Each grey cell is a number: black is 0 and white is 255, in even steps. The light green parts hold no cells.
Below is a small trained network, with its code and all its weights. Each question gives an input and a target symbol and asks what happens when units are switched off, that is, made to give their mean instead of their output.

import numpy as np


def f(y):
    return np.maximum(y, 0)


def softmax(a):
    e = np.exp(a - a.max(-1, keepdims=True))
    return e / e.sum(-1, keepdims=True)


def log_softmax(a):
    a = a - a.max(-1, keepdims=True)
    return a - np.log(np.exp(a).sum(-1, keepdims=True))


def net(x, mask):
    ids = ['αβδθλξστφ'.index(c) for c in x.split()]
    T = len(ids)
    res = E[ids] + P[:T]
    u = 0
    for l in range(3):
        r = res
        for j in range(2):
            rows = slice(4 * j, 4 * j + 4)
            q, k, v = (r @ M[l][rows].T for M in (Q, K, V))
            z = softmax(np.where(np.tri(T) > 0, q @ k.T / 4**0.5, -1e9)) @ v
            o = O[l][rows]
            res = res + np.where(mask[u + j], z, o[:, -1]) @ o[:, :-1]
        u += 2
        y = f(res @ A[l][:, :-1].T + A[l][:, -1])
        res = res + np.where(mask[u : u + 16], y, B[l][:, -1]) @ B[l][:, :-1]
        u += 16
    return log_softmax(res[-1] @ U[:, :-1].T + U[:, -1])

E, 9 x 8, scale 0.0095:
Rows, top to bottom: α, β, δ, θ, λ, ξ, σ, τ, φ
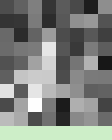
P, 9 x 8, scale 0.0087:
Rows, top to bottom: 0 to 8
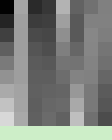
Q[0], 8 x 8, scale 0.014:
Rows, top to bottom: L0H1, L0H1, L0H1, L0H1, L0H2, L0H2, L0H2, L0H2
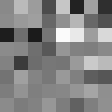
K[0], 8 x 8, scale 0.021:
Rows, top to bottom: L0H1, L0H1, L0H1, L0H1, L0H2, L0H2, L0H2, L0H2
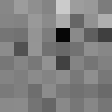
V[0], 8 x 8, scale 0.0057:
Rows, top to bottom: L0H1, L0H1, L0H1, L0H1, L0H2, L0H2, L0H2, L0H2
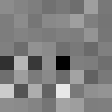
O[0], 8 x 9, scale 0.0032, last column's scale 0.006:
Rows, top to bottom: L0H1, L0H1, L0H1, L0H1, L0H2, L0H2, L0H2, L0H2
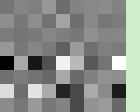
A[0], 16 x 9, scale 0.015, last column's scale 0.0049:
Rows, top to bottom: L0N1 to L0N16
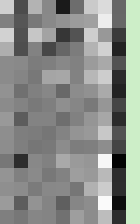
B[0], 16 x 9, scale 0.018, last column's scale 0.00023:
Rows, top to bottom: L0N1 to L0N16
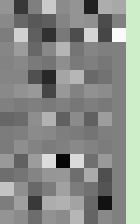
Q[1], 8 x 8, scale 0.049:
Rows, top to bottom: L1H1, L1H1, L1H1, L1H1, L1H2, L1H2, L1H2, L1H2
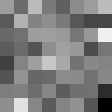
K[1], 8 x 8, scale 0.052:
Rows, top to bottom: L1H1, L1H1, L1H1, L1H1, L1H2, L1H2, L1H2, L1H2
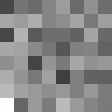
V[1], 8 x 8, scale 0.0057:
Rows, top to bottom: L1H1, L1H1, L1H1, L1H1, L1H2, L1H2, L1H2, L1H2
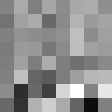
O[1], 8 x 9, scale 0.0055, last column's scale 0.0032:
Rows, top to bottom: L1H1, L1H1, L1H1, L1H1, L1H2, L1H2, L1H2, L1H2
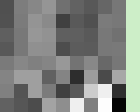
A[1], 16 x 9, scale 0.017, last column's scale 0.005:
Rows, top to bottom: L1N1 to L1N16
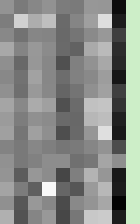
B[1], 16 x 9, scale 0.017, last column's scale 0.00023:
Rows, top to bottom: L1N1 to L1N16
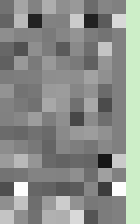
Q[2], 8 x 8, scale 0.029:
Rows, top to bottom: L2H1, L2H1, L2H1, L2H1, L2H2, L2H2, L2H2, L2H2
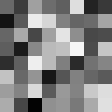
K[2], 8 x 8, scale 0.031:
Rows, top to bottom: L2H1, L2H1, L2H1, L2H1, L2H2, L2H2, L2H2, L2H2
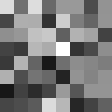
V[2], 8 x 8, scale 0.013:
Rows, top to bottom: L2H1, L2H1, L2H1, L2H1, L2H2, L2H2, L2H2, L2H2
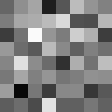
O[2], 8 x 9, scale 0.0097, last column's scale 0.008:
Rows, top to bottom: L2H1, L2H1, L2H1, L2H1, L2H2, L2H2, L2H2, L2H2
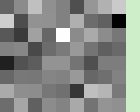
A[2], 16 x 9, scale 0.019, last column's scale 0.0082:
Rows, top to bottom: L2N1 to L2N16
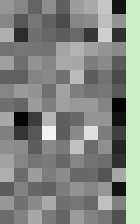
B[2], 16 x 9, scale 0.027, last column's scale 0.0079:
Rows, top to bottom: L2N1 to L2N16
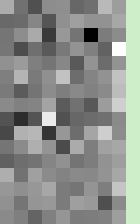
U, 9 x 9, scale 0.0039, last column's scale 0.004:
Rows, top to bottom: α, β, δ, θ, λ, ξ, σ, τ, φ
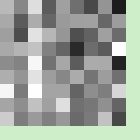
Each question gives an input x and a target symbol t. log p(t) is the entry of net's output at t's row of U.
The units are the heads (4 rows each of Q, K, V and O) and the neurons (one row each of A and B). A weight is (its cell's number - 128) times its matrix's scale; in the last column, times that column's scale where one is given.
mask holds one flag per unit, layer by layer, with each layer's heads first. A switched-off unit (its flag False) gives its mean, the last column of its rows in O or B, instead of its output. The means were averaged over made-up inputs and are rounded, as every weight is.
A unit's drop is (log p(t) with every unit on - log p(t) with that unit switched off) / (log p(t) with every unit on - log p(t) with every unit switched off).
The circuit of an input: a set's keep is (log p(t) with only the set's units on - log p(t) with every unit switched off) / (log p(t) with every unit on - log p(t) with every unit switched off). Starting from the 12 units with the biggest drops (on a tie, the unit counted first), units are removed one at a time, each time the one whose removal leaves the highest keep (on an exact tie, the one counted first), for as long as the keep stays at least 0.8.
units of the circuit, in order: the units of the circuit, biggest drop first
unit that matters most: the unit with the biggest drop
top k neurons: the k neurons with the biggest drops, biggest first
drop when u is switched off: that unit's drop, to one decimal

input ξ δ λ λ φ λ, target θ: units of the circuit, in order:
[L2H1 L1H2]
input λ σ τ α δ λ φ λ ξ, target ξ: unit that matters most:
L1H2
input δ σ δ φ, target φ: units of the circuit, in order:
[L2N1 L2H1 L1H2]
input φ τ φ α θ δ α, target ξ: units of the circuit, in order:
[L1H2 L2N11 L2H1 L2H2]
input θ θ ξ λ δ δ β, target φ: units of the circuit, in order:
[L2H2 L2N1 L2H1 L1H2]
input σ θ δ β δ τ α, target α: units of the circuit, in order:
[L1H2 L2N3 L2H1 L0N3]
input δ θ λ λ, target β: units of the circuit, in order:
[L2H1 L2N4 L2H2 L1H2]
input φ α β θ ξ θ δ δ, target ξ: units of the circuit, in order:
[L1H2 L2N11 L2H2 L2H1]
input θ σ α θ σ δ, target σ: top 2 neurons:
[L0N3 L2N13]
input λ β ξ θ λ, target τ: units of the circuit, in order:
[L2N6 L2H2]
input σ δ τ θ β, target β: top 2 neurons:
[L2N4 L2N2]
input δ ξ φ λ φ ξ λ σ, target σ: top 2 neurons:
[L2N13 L1N12]
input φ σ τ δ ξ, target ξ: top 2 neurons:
[L1N2 L2N11]
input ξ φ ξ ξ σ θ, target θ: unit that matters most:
L1N14
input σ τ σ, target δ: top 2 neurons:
[L0N3 L2N8]
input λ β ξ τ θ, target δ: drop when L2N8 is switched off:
0.6
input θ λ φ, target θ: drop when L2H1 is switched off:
0.5
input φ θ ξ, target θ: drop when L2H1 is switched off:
0.6
